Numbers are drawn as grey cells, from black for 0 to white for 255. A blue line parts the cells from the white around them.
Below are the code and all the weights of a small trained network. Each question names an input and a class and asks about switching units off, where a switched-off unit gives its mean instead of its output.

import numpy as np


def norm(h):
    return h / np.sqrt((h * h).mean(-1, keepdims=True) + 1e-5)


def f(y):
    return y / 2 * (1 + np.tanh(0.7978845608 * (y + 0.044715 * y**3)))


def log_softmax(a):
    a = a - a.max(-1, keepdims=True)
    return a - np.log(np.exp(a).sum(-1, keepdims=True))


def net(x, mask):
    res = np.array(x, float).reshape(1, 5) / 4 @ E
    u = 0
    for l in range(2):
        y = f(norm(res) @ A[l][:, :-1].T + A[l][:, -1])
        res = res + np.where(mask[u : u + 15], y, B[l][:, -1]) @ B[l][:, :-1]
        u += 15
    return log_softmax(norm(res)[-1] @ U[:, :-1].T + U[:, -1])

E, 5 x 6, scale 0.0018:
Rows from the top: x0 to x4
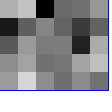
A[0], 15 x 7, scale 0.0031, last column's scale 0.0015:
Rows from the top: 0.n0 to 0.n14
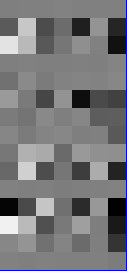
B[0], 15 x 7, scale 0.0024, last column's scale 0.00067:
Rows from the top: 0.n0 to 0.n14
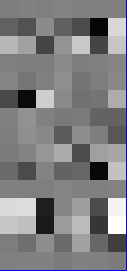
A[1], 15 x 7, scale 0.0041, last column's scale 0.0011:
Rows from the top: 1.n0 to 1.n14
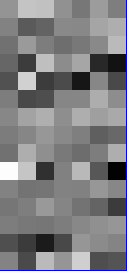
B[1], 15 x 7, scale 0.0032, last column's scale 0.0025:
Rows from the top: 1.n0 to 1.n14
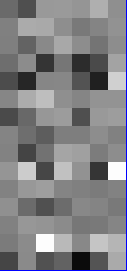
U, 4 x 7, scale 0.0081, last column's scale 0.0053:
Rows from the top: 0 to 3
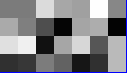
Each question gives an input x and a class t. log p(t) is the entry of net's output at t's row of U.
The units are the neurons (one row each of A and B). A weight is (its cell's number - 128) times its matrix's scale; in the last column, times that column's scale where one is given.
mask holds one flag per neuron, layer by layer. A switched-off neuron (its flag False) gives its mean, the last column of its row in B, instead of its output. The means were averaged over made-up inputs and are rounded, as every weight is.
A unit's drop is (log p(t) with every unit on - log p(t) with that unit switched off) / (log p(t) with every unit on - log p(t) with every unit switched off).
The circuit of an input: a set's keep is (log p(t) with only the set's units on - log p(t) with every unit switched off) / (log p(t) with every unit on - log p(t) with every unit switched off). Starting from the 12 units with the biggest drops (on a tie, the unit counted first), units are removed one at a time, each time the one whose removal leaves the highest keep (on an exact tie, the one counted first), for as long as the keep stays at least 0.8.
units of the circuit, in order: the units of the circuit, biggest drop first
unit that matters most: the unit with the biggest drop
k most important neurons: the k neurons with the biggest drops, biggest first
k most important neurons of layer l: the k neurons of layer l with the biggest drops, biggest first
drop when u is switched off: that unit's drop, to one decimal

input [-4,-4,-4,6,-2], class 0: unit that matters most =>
0.n11
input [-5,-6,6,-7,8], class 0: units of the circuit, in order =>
1.n4, 1.n0, 1.n9
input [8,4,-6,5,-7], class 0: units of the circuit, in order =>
1.n13, 0.n11
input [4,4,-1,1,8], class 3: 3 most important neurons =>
1.n4, 0.n11, 0.n1
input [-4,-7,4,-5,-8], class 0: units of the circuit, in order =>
0.n1, 1.n4
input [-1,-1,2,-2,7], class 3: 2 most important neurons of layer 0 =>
0.n11, 0.n8
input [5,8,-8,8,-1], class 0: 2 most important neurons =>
1.n13, 0.n11
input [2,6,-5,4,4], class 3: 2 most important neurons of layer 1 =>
1.n4, 1.n9
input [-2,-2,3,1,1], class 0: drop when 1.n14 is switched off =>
0.1
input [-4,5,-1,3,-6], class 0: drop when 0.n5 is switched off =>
0.2
